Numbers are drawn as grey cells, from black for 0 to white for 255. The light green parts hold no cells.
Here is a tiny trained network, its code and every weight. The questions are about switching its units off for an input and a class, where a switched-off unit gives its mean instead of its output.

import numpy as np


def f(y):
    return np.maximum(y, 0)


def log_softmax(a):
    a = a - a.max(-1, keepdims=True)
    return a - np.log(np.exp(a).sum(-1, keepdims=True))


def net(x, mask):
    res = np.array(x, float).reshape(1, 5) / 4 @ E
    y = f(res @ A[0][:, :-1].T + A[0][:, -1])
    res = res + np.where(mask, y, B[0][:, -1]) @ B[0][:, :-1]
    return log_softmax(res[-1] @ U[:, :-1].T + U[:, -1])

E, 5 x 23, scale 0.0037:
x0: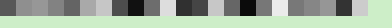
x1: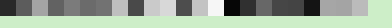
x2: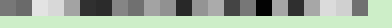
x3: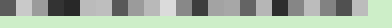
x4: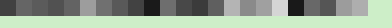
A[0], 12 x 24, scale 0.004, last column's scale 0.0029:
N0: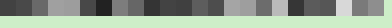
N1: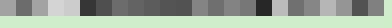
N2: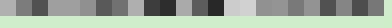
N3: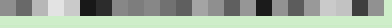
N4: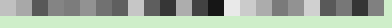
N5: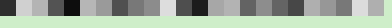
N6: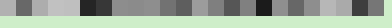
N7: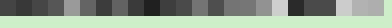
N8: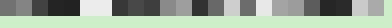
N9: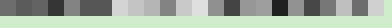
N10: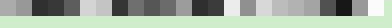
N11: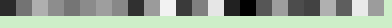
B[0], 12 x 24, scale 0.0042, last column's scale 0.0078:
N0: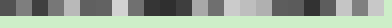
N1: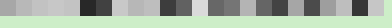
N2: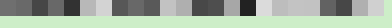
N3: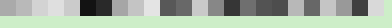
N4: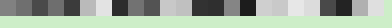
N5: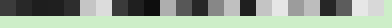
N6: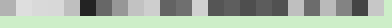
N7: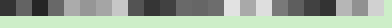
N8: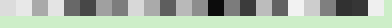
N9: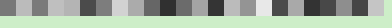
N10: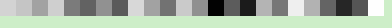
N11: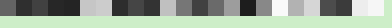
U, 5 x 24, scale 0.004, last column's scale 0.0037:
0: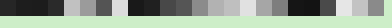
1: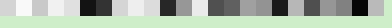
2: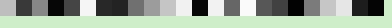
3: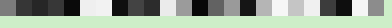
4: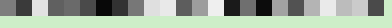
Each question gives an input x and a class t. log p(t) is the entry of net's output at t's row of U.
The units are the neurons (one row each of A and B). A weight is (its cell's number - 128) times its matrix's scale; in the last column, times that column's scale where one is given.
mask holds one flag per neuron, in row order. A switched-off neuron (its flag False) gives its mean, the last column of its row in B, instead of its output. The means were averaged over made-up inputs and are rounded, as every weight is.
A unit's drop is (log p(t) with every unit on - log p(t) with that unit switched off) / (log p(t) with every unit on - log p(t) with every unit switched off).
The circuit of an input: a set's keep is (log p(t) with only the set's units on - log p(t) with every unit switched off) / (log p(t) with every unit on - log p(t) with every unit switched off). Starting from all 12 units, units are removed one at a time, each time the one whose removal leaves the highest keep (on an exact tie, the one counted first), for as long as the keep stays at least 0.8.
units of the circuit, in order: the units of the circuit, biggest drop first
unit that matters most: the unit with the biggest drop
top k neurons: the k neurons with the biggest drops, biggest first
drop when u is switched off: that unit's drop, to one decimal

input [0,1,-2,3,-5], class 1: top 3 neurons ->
(N11; N4; N2)
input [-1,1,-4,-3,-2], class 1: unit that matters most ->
N11
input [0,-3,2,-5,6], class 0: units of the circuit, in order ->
(N7; N0)
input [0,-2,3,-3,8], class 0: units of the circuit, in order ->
(N7; N0)
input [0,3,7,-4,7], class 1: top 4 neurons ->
(N3; N6; N1; N5)
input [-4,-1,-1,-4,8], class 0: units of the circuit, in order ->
(N0; N7)
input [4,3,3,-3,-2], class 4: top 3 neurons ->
(N11; N8; N10)
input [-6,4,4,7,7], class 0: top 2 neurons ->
(N4; N10)
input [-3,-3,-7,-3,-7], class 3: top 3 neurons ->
(N4; N2; N3)
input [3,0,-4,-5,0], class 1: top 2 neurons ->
(N11; N5)
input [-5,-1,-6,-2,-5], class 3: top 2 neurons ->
(N4; N3)
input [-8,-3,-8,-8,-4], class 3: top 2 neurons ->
(N4; N2)
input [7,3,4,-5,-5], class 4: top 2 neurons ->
(N11; N8)
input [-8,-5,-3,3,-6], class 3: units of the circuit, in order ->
(N4)
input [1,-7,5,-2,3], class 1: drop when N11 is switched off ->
0.2
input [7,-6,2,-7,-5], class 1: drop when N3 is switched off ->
0.0
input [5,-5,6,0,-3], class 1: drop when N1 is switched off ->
0.1
